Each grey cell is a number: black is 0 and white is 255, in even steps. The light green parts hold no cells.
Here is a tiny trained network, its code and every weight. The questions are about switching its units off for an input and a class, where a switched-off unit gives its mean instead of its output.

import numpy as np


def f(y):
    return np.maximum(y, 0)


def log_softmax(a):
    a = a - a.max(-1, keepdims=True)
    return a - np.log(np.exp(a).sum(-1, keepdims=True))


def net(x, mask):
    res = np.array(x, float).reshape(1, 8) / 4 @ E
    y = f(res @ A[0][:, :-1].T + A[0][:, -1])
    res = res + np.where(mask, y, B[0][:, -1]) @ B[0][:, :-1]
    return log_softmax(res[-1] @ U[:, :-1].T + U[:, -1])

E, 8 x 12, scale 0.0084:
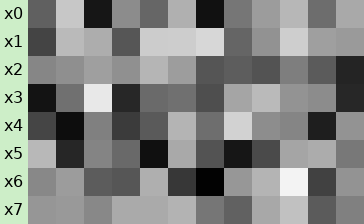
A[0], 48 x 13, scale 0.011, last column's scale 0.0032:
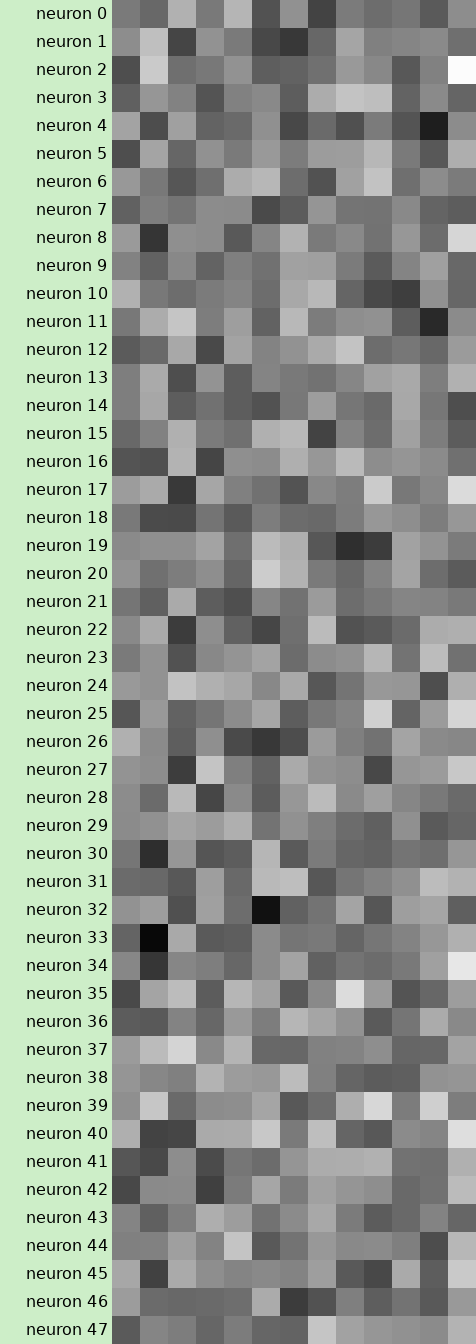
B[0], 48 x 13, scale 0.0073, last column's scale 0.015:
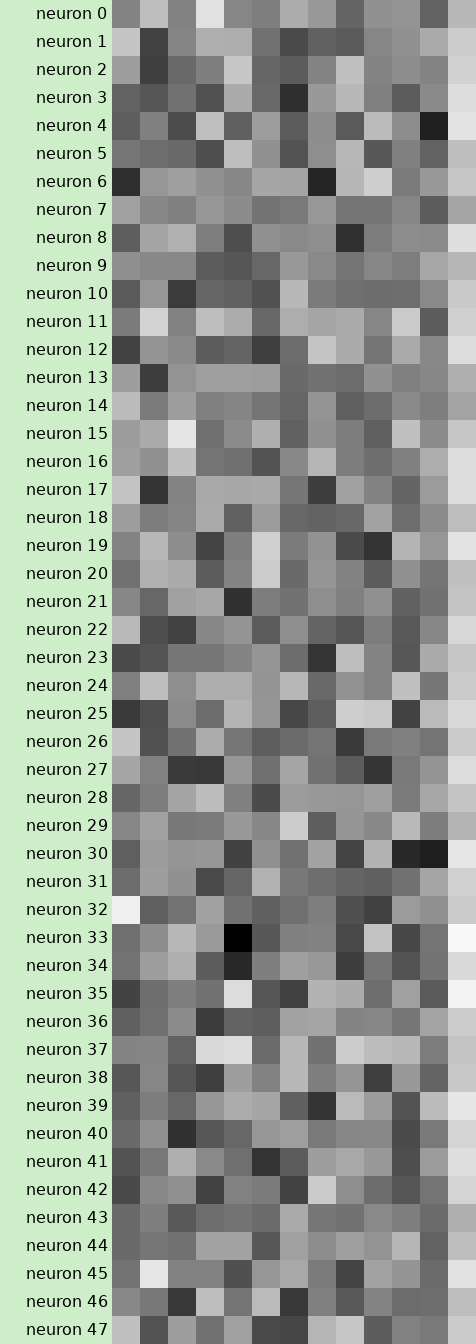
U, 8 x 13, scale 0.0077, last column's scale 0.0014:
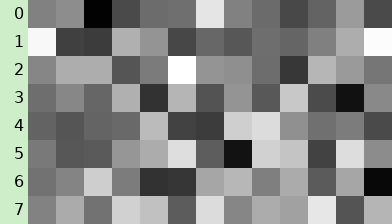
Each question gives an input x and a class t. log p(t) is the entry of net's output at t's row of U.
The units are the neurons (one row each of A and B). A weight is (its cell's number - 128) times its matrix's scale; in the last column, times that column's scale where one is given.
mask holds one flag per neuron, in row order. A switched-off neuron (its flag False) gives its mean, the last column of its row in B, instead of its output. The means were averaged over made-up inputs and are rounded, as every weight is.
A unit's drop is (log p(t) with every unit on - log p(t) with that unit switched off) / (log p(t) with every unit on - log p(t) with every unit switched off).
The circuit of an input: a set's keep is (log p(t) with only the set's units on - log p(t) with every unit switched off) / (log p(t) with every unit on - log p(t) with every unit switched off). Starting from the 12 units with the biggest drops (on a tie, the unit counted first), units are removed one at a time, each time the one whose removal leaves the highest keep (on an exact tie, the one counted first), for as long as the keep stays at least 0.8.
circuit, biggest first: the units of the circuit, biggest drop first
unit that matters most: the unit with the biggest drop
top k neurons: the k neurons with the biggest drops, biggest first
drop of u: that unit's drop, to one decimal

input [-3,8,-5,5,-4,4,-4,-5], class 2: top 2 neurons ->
(neuron 15; neuron 19)
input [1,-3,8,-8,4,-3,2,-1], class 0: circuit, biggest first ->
(neuron 40; neuron 10)
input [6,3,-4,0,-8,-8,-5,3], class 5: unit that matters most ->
neuron 39
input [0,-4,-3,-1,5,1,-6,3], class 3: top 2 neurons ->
(neuron 30; neuron 33)
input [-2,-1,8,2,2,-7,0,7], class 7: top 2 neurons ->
(neuron 11; neuron 37)
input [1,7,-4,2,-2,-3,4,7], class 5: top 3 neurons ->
(neuron 39; neuron 6; neuron 23)
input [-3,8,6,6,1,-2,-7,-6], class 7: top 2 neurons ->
(neuron 11; neuron 24)
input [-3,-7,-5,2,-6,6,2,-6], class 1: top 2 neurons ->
(neuron 32; neuron 26)
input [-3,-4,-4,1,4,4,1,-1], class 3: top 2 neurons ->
(neuron 30; neuron 4)
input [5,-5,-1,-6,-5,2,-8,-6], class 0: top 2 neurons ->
(neuron 27; neuron 22)
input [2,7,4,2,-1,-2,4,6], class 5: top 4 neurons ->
(neuron 39; neuron 6; neuron 25; neuron 23)
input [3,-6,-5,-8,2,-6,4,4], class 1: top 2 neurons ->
(neuron 32; neuron 22)
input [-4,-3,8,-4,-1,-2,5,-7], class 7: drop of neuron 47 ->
0.1
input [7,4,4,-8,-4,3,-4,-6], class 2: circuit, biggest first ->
(neuron 19)
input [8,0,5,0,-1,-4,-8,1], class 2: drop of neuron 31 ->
0.0
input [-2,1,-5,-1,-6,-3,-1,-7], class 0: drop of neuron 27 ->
0.1
